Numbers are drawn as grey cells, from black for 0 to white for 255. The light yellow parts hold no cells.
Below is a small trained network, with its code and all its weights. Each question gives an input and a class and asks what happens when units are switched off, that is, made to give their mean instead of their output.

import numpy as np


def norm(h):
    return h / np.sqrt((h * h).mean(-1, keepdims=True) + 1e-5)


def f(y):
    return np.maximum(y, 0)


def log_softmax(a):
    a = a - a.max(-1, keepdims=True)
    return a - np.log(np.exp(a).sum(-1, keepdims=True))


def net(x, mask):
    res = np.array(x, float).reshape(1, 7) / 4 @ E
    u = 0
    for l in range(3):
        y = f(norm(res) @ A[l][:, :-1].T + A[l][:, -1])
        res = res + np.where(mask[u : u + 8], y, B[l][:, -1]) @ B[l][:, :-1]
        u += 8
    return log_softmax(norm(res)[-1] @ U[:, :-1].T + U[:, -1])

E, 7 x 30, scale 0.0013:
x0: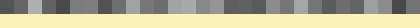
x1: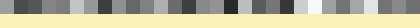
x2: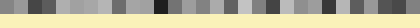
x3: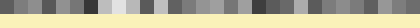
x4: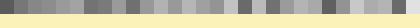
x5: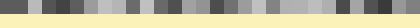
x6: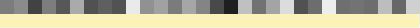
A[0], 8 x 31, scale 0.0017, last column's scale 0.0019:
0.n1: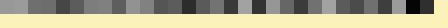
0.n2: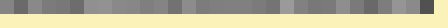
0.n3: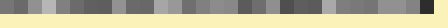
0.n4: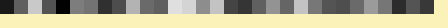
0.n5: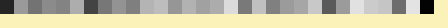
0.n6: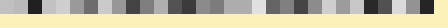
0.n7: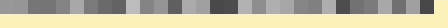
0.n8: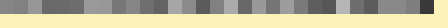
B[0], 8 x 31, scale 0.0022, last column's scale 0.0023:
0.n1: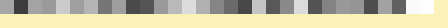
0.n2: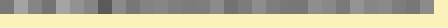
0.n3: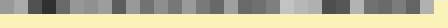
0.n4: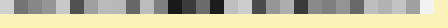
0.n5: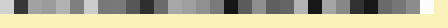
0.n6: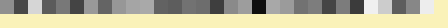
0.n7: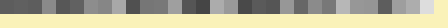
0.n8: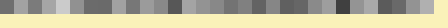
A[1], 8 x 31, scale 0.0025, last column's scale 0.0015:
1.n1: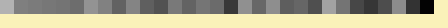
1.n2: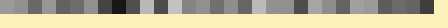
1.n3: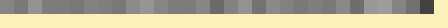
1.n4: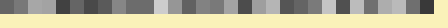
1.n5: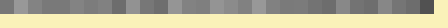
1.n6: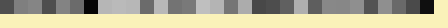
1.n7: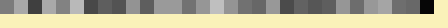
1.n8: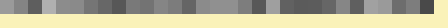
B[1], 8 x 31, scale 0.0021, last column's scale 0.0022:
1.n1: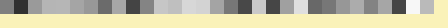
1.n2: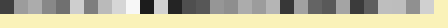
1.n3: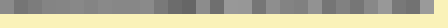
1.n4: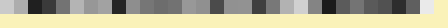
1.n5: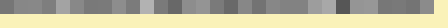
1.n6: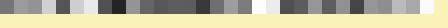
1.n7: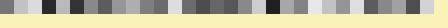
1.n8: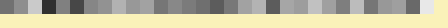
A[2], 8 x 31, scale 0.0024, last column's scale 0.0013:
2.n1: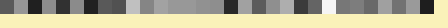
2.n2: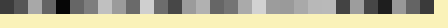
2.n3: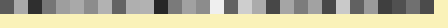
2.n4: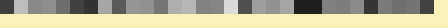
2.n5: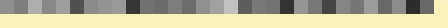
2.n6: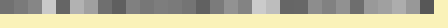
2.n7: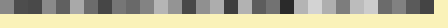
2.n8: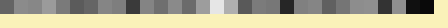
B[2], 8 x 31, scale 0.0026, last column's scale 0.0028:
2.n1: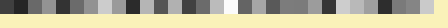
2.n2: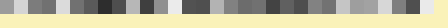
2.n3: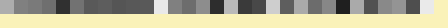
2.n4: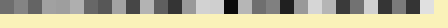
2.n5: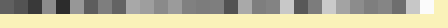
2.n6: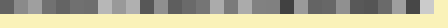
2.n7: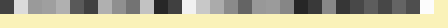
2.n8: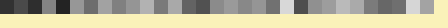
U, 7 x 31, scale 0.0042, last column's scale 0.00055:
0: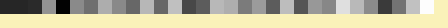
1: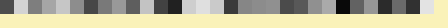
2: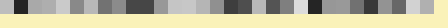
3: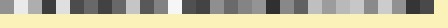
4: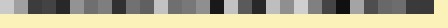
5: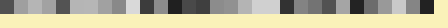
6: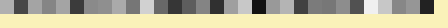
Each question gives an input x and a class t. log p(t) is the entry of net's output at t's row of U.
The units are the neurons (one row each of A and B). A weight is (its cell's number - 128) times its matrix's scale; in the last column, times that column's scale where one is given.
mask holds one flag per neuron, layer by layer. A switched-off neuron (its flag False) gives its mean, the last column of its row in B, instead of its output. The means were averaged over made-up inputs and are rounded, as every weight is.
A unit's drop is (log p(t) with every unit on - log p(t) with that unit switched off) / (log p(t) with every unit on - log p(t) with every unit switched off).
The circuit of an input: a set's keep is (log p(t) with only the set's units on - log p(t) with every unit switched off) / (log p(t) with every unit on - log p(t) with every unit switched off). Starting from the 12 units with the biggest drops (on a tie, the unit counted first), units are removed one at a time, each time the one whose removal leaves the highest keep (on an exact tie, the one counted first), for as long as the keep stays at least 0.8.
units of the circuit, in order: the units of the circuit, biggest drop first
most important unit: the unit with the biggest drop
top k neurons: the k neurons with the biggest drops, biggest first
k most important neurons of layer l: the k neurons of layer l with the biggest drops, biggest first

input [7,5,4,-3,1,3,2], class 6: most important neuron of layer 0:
(0.n4)
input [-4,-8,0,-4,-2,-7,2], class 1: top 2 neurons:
(2.n4; 2.n2)
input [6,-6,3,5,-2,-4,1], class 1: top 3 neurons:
(2.n4; 0.n6; 1.n2)
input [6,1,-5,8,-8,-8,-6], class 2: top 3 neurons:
(0.n1; 1.n1; 2.n2)
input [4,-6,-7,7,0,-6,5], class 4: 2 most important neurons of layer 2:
(2.n7; 2.n2)
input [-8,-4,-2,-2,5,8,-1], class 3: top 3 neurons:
(2.n2; 0.n4; 0.n1)
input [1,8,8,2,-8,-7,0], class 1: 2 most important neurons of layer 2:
(2.n7; 2.n2)
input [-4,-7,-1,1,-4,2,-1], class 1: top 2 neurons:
(2.n4; 0.n5)
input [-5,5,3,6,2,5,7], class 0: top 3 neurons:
(2.n1; 0.n7; 0.n4)
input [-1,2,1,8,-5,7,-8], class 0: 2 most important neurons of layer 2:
(2.n8; 2.n5)
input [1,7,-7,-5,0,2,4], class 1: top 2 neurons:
(2.n7; 2.n3)
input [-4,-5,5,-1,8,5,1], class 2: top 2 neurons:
(0.n5; 2.n7)
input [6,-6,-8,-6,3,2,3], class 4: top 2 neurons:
(1.n4; 2.n7)
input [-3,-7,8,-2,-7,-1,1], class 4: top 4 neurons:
(2.n3; 0.n5; 2.n7; 1.n7)
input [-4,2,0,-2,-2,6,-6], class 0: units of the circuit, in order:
(2.n5)
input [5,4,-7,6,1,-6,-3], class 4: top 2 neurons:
(1.n4; 2.n2)
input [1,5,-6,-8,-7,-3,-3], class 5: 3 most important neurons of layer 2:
(2.n6; 2.n3; 2.n4)
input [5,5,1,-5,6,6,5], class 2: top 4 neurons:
(0.n5; 1.n8; 1.n7; 2.n4)
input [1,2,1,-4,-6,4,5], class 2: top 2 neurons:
(0.n1; 2.n5)
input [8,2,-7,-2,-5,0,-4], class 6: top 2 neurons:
(0.n4; 2.n3)
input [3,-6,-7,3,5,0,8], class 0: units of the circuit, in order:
(2.n1)
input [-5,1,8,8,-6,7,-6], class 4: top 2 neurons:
(2.n3; 0.n5)
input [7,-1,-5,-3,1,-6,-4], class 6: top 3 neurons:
(0.n4; 2.n2; 2.n3)
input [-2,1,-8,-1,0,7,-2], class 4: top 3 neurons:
(1.n4; 1.n7; 1.n8)
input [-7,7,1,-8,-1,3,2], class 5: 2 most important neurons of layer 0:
(0.n4; 0.n8)
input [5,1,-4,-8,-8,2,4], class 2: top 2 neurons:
(0.n1; 1.n1)
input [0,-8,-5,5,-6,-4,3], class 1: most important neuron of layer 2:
(2.n4)
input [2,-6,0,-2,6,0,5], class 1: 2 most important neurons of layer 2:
(2.n4; 2.n5)
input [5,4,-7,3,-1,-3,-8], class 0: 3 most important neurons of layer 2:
(2.n8; 2.n5; 2.n3)
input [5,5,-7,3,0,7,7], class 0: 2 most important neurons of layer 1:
(1.n8; 1.n7)
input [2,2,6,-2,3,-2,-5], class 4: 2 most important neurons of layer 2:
(2.n3; 2.n1)
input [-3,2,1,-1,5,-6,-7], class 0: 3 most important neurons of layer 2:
(2.n5; 2.n8; 2.n2)
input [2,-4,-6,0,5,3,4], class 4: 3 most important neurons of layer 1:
(1.n4; 1.n1; 1.n7)
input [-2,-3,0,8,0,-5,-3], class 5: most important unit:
1.n6
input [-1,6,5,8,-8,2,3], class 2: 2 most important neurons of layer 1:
(1.n1; 1.n2)
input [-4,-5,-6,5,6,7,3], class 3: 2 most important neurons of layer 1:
(1.n1; 1.n2)
